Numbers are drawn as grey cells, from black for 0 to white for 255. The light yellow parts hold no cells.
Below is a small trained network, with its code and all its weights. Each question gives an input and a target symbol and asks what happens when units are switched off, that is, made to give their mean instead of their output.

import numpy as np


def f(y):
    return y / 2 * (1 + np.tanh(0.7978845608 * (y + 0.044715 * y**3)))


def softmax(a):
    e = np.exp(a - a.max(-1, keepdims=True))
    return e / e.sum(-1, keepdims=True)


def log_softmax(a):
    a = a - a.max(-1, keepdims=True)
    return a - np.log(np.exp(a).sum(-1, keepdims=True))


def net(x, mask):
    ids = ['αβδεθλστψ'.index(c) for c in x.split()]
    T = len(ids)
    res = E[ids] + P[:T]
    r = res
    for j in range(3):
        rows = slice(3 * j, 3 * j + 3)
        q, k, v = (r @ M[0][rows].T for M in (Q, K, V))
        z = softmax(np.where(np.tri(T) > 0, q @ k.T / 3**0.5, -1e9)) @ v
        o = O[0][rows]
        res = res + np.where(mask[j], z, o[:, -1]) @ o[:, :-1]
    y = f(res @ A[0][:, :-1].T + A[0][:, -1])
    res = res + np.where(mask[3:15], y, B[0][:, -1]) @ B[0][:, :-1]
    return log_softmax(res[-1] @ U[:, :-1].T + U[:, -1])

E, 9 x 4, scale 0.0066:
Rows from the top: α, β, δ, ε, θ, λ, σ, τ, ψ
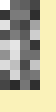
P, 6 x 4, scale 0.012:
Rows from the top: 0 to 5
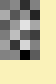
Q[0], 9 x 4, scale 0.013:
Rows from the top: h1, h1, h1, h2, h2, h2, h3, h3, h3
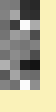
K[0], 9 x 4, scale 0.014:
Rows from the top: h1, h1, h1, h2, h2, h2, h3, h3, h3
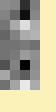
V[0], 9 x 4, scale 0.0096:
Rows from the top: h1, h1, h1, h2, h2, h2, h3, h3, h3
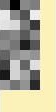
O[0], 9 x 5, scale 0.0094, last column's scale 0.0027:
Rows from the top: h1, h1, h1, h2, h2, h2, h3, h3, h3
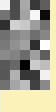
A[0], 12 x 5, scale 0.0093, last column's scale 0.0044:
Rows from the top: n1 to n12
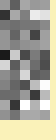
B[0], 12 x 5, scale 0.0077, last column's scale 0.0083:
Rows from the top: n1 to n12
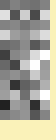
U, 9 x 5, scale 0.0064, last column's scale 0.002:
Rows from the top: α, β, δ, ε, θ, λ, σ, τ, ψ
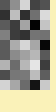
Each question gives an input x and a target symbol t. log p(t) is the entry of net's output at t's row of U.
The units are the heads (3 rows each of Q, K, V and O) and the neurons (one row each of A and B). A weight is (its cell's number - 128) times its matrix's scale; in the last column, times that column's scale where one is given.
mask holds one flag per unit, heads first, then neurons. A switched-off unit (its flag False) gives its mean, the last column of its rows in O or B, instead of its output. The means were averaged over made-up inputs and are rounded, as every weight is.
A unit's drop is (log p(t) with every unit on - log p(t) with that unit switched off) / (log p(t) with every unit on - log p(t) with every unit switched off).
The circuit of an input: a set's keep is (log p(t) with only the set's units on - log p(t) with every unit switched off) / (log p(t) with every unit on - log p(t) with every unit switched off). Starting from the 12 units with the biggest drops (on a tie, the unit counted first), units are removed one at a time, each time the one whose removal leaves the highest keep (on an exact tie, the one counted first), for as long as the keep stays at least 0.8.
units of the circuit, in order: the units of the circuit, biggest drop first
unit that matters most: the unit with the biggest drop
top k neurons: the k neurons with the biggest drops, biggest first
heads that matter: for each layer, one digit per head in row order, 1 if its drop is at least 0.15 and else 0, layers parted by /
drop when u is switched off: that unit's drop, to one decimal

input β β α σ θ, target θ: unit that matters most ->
h3
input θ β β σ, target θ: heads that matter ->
100
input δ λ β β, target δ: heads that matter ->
101
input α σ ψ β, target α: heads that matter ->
101
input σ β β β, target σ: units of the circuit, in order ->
(h1; n2; h3)
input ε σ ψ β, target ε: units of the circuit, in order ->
(h3; h1; n9; h2)
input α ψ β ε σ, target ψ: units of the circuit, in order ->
(h1; n6)
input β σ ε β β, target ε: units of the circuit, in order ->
(h3; h1; h2; n9)
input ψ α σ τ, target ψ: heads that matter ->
101
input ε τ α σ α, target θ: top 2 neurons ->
(n11; n7)
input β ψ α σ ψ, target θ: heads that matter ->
001
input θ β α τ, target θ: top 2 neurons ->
(n6; n2)
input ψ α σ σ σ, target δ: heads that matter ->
100
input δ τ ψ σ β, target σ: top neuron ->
(n7)
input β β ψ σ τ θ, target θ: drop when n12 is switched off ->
0.0
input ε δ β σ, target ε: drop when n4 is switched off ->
0.1
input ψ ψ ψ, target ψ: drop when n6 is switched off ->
0.2
